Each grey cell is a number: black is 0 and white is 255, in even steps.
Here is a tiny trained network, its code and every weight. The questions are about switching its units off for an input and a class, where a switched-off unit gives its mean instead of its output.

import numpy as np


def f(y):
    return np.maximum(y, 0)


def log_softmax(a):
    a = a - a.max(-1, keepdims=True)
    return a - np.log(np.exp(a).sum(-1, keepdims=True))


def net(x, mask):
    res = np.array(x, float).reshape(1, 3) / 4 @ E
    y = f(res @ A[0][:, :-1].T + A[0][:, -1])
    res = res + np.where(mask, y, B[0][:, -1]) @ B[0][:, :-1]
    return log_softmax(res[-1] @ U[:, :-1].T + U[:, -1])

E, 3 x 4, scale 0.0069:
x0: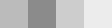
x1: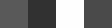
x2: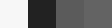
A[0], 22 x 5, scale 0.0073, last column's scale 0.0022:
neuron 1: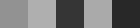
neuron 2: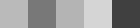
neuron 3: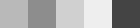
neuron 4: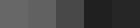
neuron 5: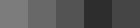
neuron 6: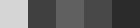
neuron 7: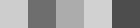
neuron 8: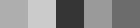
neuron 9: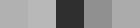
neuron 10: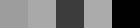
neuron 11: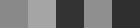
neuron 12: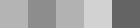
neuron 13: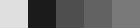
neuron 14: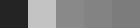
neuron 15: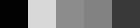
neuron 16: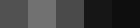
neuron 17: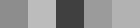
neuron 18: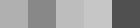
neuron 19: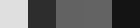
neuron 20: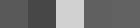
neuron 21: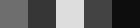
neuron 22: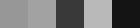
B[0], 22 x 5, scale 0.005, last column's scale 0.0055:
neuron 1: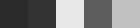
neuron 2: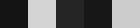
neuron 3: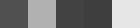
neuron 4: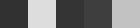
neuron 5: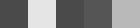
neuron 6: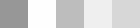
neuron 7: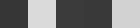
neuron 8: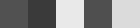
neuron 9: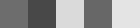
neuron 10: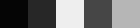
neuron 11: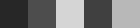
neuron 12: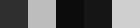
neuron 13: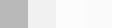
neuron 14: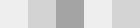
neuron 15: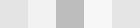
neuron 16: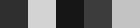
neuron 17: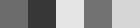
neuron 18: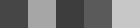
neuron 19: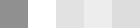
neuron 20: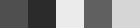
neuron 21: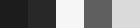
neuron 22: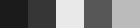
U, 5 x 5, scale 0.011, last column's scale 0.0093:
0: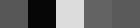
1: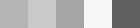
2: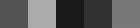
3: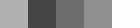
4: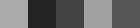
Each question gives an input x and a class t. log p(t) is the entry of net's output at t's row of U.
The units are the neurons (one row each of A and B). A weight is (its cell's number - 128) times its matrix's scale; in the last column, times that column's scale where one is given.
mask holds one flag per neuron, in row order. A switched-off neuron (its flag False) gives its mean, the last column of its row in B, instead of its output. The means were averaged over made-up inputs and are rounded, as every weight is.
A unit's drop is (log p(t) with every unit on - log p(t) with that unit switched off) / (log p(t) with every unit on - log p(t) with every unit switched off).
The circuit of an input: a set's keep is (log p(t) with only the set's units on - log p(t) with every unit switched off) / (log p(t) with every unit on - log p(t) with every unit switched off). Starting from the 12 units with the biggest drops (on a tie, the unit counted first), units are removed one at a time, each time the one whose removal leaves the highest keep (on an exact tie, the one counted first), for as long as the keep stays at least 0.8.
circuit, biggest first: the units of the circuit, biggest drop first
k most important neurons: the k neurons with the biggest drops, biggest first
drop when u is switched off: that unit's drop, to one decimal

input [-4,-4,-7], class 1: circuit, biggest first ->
neuron 15
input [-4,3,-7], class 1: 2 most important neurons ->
neuron 15; neuron 14
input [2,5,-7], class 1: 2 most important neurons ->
neuron 15; neuron 14
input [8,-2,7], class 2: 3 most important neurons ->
neuron 2; neuron 12; neuron 7
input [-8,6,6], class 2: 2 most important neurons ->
neuron 16; neuron 4
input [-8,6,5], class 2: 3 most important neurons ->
neuron 16; neuron 4; neuron 5
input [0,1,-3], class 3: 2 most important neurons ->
neuron 13; neuron 19
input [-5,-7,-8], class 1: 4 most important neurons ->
neuron 15; neuron 14; neuron 21; neuron 20
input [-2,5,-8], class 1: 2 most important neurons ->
neuron 15; neuron 14
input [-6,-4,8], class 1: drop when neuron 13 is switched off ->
0.3
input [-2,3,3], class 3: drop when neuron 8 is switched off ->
0.2
